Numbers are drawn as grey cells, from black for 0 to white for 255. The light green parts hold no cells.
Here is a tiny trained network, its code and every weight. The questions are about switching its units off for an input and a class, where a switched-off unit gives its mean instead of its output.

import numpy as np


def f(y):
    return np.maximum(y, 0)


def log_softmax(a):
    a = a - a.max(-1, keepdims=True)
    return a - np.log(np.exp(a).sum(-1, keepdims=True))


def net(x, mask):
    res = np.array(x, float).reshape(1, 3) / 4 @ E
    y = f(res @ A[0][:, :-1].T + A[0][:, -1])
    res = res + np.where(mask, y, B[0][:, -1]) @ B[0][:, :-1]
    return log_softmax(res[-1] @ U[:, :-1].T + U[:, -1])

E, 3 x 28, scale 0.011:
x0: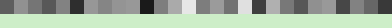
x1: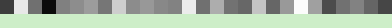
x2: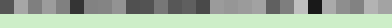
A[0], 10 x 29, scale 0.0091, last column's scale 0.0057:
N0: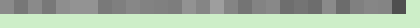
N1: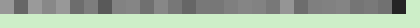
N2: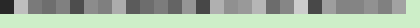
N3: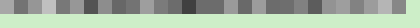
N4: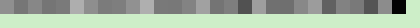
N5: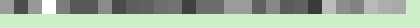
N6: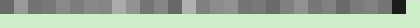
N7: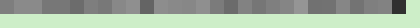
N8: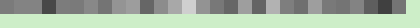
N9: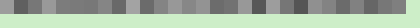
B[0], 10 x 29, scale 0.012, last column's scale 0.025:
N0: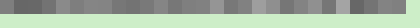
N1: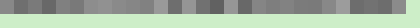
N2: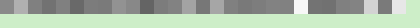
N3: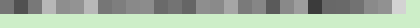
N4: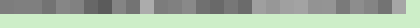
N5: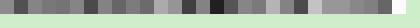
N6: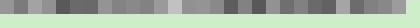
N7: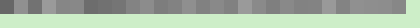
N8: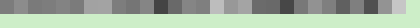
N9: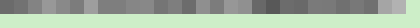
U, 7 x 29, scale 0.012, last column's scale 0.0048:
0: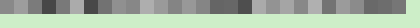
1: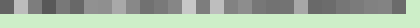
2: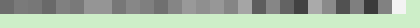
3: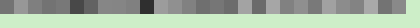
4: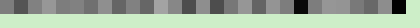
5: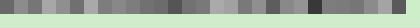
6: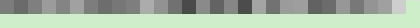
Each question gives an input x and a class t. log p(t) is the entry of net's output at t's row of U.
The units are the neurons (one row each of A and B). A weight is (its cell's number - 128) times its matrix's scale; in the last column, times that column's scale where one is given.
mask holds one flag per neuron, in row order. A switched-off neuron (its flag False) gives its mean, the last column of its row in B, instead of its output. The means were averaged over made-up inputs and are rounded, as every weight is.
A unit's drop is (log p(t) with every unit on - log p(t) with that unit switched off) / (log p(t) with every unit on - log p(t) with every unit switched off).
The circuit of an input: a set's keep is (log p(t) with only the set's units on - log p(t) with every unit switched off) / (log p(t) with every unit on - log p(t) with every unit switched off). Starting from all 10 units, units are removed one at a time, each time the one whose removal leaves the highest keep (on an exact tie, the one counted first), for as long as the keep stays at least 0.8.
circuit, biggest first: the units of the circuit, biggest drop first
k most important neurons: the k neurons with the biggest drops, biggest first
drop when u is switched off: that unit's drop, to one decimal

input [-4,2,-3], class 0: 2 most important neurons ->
[N3, N9]
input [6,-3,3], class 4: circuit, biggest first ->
[N2]
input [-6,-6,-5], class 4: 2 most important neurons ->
[N5, N2]
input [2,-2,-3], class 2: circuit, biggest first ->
[N5, N2]
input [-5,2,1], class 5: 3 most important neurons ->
[N5, N3, N6]
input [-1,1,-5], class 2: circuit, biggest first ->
[N2, N5]
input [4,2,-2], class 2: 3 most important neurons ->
[N2, N8, N3]
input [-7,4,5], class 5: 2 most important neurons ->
[N5, N3]
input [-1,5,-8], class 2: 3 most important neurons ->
[N8, N2, N5]
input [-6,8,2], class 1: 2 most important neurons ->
[N5, N2]
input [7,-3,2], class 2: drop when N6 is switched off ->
0.1
